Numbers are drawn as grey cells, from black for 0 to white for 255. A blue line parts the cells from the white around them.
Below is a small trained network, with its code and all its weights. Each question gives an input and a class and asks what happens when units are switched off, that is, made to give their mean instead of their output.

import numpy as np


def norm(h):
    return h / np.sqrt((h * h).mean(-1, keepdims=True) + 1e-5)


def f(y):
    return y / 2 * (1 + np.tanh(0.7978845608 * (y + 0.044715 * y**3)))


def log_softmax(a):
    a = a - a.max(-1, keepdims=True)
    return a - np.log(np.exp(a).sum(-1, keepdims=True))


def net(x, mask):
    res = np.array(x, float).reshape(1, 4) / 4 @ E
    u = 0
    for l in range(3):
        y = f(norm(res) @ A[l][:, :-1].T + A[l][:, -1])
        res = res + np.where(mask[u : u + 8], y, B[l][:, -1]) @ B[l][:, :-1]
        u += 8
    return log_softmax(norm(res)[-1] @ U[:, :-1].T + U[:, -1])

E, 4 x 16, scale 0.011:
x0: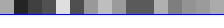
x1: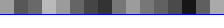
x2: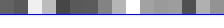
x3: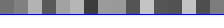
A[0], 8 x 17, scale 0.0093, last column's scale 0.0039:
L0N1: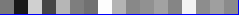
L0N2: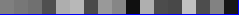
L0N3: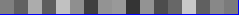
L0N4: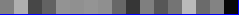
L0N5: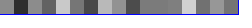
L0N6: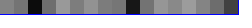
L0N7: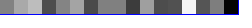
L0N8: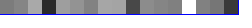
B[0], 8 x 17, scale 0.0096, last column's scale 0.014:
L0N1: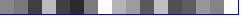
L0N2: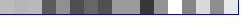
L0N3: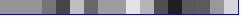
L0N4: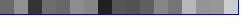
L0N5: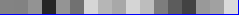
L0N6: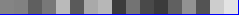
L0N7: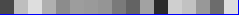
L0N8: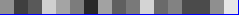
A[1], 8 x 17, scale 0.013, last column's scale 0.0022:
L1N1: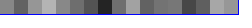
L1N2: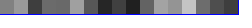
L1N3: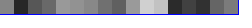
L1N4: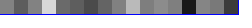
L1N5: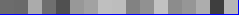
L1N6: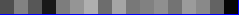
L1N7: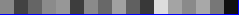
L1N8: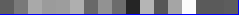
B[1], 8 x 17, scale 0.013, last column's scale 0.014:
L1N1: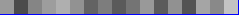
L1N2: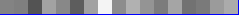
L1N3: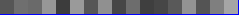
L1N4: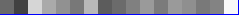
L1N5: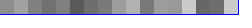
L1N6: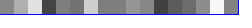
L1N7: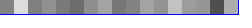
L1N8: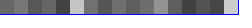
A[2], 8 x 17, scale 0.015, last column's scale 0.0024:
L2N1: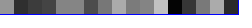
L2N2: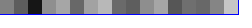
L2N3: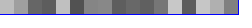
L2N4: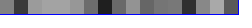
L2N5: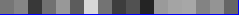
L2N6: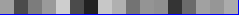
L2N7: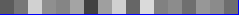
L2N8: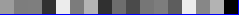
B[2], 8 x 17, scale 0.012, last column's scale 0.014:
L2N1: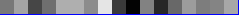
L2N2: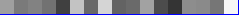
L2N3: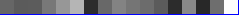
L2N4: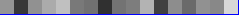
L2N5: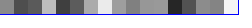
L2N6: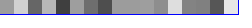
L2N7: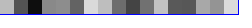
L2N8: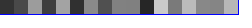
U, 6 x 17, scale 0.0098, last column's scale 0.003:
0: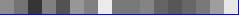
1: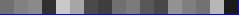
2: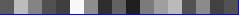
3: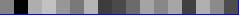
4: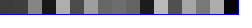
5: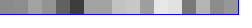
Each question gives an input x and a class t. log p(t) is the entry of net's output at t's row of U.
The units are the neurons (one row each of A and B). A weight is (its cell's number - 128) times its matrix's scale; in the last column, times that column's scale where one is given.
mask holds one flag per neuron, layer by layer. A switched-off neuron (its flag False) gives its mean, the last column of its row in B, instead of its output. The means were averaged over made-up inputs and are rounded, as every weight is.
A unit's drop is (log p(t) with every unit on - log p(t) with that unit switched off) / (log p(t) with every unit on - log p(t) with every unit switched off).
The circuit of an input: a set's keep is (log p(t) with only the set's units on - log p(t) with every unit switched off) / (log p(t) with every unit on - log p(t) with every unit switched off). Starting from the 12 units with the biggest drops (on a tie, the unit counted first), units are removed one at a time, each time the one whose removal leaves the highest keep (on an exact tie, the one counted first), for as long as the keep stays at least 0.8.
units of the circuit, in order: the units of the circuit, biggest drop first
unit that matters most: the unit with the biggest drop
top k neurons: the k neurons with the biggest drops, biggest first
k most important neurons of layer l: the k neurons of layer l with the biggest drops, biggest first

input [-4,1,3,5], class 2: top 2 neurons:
L1N8, L0N1
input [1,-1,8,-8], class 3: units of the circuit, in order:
L1N4
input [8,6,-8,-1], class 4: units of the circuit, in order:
L2N8, L0N8
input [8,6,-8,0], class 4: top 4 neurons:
L2N8, L0N1, L0N8, L0N2
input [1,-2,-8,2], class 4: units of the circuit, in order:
L2N8, L0N4
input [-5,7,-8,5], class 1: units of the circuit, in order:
L0N2, L2N5
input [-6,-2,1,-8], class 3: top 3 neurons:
L0N1, L0N7, L0N5
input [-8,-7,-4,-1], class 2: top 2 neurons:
L1N8, L0N7
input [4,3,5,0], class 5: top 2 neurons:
L0N8, L0N3
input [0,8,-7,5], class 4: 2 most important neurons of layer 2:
L2N8, L2N6
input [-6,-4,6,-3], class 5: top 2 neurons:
L0N8, L1N5
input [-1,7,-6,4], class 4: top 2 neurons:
L2N8, L0N8
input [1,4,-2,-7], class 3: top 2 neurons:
L0N4, L0N1
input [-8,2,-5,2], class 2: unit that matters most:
L0N7
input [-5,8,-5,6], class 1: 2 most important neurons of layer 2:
L2N5, L2N6
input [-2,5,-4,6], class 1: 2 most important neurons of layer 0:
L0N2, L0N1
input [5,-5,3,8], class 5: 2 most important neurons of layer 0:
L0N2, L0N7
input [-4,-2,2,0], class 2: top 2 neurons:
L0N1, L0N5
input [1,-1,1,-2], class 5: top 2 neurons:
L0N6, L0N8
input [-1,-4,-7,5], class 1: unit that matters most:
L0N2
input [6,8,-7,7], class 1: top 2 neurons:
L0N3, L0N2
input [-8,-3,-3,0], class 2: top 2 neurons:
L1N8, L0N7
